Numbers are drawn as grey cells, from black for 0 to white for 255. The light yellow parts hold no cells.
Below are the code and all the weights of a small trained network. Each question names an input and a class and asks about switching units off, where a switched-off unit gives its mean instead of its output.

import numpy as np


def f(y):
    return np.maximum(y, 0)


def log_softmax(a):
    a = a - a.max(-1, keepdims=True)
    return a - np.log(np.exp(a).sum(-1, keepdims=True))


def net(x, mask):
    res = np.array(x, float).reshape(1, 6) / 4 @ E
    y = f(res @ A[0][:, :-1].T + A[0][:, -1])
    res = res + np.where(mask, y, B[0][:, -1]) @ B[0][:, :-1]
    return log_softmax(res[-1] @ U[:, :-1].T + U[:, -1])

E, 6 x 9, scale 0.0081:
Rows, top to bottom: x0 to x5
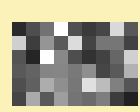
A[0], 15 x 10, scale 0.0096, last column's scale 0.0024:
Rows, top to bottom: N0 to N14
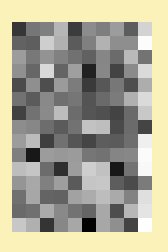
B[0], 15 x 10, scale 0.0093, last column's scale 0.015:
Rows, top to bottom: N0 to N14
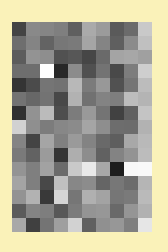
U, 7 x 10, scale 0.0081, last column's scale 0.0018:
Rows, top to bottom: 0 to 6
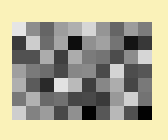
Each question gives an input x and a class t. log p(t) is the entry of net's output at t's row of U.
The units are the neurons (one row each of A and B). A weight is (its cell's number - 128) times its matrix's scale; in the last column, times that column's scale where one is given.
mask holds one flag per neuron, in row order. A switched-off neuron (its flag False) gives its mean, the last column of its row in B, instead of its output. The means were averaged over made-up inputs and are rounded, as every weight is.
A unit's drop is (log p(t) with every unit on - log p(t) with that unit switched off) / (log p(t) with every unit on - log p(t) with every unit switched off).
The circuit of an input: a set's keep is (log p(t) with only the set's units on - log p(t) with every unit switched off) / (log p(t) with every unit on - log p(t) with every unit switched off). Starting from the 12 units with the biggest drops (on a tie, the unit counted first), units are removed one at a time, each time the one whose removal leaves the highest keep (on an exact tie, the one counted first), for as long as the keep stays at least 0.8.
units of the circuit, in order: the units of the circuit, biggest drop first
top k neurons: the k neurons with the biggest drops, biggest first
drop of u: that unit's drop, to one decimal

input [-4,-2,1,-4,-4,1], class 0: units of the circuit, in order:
(N6 N4)
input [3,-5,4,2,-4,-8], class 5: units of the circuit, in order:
(N10 N4)
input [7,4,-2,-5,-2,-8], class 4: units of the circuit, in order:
(N3 N10)
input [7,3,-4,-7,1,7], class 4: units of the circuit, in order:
(N14)
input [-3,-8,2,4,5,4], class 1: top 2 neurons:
(N14 N0)
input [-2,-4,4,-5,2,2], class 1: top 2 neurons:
(N10 N14)
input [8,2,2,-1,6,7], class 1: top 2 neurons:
(N10 N0)
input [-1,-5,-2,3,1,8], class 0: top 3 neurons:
(N3 N11 N7)
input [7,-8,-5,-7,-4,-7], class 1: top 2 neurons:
(N10 N0)
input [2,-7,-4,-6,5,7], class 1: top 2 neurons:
(N0 N14)
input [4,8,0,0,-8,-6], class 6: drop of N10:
0.5
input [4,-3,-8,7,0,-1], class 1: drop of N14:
0.2
